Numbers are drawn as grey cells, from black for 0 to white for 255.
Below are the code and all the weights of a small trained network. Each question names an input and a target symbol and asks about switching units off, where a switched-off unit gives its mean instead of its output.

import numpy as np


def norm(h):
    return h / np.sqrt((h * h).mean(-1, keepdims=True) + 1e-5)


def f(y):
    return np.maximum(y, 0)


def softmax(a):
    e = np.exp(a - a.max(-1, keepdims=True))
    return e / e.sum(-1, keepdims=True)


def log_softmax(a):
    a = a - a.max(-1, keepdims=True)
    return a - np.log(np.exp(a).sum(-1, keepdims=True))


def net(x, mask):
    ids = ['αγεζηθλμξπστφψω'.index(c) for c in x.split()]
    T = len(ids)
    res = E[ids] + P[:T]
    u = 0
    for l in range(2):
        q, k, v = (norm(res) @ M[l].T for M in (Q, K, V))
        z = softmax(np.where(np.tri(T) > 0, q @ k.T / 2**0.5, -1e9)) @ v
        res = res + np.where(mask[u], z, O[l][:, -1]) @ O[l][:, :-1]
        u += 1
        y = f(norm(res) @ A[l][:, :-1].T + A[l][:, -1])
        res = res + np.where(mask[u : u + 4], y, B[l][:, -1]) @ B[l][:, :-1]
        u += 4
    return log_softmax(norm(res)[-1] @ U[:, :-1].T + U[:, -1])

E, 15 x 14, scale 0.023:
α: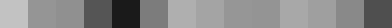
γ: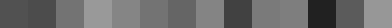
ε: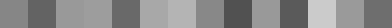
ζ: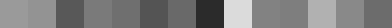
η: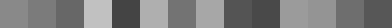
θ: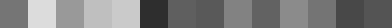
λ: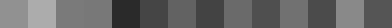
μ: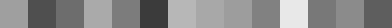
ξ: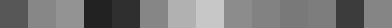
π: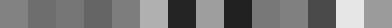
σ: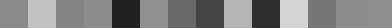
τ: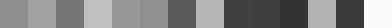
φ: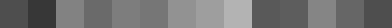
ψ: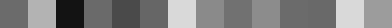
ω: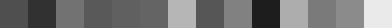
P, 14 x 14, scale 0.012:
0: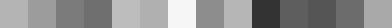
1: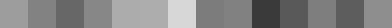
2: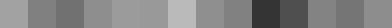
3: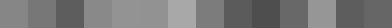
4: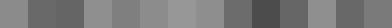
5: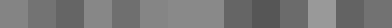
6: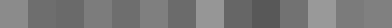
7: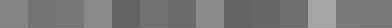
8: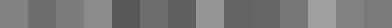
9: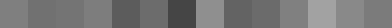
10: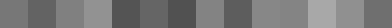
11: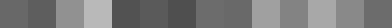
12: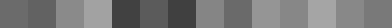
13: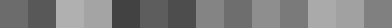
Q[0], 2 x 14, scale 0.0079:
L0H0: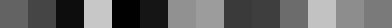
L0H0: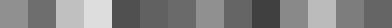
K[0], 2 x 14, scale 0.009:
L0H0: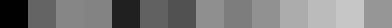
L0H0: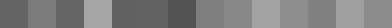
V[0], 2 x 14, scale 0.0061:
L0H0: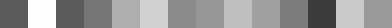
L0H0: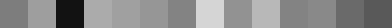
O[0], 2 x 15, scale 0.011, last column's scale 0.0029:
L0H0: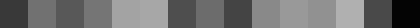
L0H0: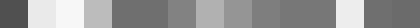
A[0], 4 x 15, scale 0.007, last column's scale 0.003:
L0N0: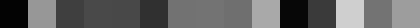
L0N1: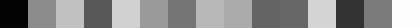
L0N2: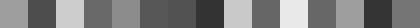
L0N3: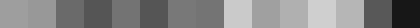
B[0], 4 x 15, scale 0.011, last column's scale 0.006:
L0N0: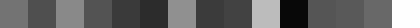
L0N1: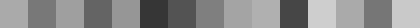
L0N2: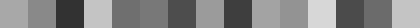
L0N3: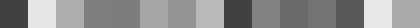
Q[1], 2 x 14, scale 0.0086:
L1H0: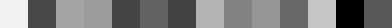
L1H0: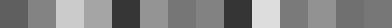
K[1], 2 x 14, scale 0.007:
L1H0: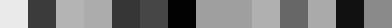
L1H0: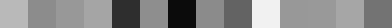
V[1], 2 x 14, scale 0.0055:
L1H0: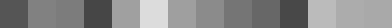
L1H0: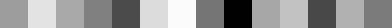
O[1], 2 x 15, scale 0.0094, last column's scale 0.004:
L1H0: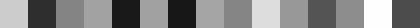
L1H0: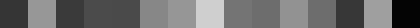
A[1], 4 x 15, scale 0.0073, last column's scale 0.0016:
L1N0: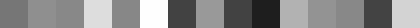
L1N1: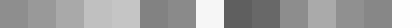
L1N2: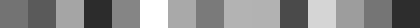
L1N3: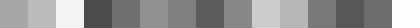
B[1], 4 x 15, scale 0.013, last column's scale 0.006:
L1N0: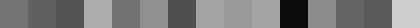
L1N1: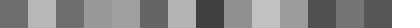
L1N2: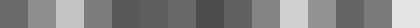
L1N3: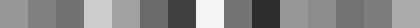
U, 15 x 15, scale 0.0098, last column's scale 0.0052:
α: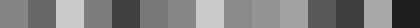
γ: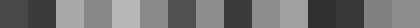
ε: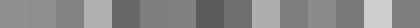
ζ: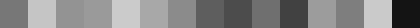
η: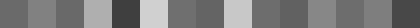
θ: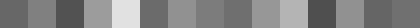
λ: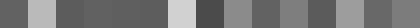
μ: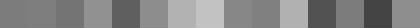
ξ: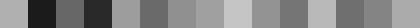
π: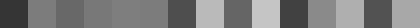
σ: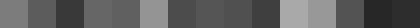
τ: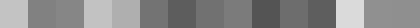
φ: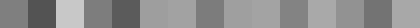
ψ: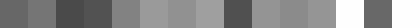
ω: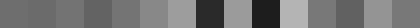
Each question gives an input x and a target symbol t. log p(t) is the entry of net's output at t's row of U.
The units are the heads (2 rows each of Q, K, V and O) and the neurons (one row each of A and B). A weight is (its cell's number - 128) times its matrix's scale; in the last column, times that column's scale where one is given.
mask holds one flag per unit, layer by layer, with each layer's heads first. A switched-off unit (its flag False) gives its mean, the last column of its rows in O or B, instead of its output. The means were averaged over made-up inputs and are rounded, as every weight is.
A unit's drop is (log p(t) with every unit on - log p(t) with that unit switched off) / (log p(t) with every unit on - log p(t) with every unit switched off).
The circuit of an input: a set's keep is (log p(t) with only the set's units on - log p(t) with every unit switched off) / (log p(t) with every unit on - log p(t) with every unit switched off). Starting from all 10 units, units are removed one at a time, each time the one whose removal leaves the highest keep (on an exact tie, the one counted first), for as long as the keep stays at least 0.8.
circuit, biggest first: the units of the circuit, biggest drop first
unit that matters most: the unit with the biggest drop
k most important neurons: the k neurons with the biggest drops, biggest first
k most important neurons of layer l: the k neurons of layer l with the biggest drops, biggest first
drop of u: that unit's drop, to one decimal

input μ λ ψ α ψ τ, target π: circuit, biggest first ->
L0H0; L1N0
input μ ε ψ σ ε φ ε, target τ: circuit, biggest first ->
L0N1; L1H0; L0N0
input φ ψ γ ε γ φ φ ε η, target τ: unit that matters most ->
L0N1
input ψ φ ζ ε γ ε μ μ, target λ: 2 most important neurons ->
L0N2; L1N1
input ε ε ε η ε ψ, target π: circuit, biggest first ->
L0N0; L0H0
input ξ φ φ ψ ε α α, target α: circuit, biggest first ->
L0N3; L1H0
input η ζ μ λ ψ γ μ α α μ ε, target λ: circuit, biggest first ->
L1H0; L0N2; L0H0
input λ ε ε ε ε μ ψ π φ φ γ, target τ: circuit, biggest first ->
L1H0; L0N1; L0H0
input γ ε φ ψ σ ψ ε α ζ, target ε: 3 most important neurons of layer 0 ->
L0N3; L0N2; L0N0
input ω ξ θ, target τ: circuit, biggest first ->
L1H0; L0N1; L0N0
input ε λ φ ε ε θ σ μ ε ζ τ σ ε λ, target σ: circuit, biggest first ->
L0H0; L0N2
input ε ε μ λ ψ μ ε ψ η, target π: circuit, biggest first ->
L1N0; L0H0
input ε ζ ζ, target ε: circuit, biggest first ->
L0N3; L1H0
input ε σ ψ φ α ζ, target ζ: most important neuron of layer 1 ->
L1N2
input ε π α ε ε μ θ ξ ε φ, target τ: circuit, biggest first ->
L1H0; L0H0; L0N0
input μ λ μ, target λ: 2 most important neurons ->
L1N1; L1N3
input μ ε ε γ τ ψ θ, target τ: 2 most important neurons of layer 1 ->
L1N3; L1N2
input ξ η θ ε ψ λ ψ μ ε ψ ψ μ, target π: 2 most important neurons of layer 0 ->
L0N2; L0N3
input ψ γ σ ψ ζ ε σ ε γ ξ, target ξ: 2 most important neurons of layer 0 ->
L0N1; L0N3
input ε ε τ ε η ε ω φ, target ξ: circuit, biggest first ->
L0H0
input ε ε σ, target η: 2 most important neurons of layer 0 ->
L0N0; L0N1
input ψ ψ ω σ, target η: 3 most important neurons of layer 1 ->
L1N0; L1N2; L1N3
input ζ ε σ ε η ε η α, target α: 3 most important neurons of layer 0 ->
L0N3; L0N1; L0N2
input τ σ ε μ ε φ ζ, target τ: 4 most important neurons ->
L0N1; L0N0; L1N3; L1N2
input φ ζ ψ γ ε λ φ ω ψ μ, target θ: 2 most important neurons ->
L1N1; L0N3
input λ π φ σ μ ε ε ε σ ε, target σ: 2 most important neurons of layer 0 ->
L0N2; L0N1
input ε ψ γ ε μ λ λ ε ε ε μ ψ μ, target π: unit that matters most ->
L1N0
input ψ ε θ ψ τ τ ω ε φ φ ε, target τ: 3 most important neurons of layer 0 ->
L0N1; L0N0; L0N2
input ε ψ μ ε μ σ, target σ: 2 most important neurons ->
L0N2; L1N1
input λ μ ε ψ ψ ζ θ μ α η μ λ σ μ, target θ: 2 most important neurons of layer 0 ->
L0N0; L0N3
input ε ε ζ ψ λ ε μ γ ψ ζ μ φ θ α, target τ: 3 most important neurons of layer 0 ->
L0N1; L0N0; L0N3
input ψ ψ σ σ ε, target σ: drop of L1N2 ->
0.3
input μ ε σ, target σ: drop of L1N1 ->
0.0
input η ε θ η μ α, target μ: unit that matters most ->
L1N3
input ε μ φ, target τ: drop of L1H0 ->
0.7
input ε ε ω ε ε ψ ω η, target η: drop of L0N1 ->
0.1
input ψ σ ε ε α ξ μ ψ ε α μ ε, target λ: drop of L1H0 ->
0.7
